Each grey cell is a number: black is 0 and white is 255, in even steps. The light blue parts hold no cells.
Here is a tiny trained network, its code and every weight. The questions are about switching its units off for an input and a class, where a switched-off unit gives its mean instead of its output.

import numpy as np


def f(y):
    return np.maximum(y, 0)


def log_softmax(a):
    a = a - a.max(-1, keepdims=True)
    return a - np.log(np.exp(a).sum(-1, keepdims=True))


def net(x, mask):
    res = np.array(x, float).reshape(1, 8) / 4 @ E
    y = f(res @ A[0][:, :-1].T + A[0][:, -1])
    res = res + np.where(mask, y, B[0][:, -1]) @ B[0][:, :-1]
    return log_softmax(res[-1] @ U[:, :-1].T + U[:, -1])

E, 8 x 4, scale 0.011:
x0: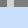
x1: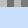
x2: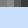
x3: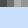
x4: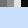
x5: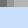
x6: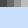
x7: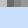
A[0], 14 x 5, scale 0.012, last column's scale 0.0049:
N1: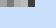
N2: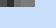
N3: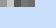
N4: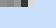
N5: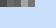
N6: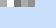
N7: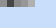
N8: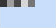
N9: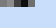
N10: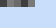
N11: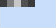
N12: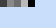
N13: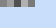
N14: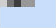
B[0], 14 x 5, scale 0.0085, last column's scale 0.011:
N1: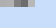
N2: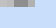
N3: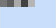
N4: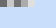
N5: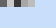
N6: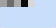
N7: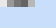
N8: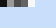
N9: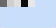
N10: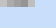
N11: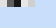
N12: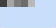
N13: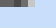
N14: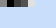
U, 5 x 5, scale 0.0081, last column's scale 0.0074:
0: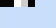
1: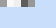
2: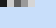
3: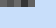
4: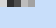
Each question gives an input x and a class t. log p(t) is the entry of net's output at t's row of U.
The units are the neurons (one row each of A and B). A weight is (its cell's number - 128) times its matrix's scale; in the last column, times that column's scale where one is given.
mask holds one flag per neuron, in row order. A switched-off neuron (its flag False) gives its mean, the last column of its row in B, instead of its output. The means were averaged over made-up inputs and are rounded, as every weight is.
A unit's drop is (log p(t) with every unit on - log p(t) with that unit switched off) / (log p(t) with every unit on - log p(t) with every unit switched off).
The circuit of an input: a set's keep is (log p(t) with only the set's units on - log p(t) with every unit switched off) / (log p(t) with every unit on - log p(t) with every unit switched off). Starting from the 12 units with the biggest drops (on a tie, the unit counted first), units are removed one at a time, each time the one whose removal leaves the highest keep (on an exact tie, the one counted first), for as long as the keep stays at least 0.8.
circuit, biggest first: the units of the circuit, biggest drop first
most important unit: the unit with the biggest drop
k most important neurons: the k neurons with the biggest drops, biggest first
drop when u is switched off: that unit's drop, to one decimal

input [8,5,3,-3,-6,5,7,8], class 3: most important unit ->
N6
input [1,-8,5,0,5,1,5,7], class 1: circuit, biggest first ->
N8, N14
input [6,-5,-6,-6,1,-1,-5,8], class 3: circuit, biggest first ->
N14, N6
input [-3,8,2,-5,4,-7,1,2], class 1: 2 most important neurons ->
N9, N4
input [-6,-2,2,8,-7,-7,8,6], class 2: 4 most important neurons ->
N8, N5, N12, N11
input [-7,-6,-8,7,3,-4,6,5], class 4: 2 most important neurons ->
N9, N7
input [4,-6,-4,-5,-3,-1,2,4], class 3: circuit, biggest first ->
N14, N6
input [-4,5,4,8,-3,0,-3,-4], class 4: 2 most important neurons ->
N9, N8
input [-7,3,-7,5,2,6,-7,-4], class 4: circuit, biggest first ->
N9, N11
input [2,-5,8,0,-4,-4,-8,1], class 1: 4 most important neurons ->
N9, N10, N8, N11
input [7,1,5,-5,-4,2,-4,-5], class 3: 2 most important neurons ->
N14, N13
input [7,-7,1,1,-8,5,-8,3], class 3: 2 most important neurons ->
N6, N14
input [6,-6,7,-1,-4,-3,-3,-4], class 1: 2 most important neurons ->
N9, N10
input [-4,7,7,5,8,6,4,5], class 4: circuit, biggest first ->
N11
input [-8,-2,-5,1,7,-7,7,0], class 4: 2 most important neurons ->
N11, N9
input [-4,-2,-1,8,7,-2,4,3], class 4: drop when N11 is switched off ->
0.6
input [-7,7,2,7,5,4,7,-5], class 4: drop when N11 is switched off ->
0.7
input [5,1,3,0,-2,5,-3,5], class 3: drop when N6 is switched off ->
0.2
